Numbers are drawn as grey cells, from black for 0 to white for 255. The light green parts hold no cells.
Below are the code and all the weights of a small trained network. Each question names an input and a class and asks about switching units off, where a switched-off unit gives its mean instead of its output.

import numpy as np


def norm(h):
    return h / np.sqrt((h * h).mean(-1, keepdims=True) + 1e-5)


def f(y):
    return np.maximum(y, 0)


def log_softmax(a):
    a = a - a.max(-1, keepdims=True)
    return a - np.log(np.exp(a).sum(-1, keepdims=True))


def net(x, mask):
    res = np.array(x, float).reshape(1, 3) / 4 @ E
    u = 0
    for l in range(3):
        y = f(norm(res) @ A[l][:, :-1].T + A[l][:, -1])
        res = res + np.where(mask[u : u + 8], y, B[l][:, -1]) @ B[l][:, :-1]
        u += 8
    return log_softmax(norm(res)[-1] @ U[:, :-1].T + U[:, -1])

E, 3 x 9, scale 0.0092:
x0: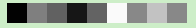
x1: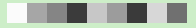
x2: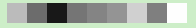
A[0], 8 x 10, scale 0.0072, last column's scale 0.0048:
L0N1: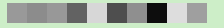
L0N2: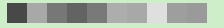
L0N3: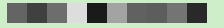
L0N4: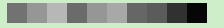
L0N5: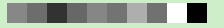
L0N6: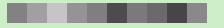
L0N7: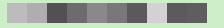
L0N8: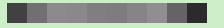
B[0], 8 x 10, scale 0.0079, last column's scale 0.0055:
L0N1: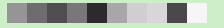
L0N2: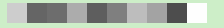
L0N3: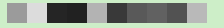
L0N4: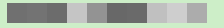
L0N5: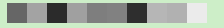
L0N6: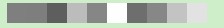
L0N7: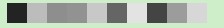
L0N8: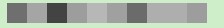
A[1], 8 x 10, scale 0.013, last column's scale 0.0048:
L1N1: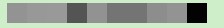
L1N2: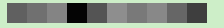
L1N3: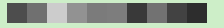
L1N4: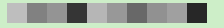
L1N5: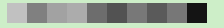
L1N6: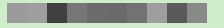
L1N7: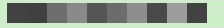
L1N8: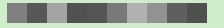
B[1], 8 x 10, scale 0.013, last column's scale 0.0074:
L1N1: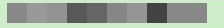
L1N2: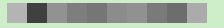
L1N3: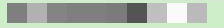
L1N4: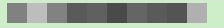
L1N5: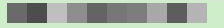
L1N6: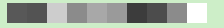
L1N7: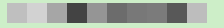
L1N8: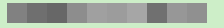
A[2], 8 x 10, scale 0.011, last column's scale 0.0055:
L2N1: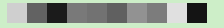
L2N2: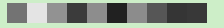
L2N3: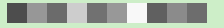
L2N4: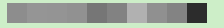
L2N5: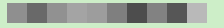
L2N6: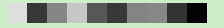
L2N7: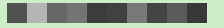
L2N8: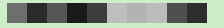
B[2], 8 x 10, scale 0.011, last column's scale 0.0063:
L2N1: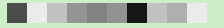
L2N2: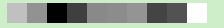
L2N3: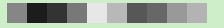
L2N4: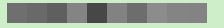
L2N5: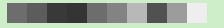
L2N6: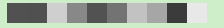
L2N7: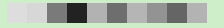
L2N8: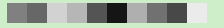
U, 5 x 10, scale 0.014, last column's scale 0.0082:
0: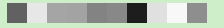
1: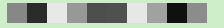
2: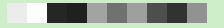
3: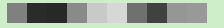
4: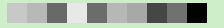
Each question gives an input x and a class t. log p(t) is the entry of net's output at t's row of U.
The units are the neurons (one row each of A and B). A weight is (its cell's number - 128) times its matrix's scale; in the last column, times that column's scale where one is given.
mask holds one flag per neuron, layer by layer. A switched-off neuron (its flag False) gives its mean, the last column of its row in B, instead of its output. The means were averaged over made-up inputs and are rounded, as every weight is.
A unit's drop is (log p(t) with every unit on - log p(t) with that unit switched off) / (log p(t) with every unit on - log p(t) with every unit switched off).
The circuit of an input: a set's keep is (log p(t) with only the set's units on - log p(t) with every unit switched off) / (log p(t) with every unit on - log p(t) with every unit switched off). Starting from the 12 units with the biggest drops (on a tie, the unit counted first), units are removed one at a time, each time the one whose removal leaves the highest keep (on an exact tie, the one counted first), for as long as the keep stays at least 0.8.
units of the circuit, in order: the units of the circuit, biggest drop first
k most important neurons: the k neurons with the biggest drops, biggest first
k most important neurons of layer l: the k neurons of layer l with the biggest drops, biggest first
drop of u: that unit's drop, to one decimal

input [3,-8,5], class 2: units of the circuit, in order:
[L1N7]
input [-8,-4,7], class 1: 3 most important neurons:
[L2N6; L1N5; L1N3]
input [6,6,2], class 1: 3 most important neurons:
[L2N8; L0N2; L1N2]
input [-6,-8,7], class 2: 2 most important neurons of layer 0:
[L0N2; L0N6]
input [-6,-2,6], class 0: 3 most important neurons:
[L2N1; L0N5; L0N2]
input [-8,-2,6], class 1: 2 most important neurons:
[L2N6; L1N5]
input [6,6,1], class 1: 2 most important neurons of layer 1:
[L1N2; L1N7]
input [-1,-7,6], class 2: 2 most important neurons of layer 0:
[L0N6; L0N2]
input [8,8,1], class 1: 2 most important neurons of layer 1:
[L1N2; L1N7]
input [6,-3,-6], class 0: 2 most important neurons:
[L1N3; L0N1]
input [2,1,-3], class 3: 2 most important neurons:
[L0N4; L1N3]
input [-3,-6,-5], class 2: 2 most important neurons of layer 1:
[L1N7; L1N6]
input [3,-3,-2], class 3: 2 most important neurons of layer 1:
[L1N6; L1N5]
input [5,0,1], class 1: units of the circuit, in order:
[L2N8]
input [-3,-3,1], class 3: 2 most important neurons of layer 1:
[L1N6; L1N4]
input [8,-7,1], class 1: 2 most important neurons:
[L2N8; L1N2]
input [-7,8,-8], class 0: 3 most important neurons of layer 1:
[L1N3; L1N7; L1N5]
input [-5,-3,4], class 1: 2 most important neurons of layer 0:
[L0N6; L0N7]
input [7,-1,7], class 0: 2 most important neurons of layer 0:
[L0N5; L0N1]
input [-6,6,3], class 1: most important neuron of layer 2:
[L2N6]
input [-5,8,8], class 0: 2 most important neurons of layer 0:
[L0N1; L0N3]
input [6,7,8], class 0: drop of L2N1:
0.1
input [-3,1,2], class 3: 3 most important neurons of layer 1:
[L1N6; L1N5; L1N2]
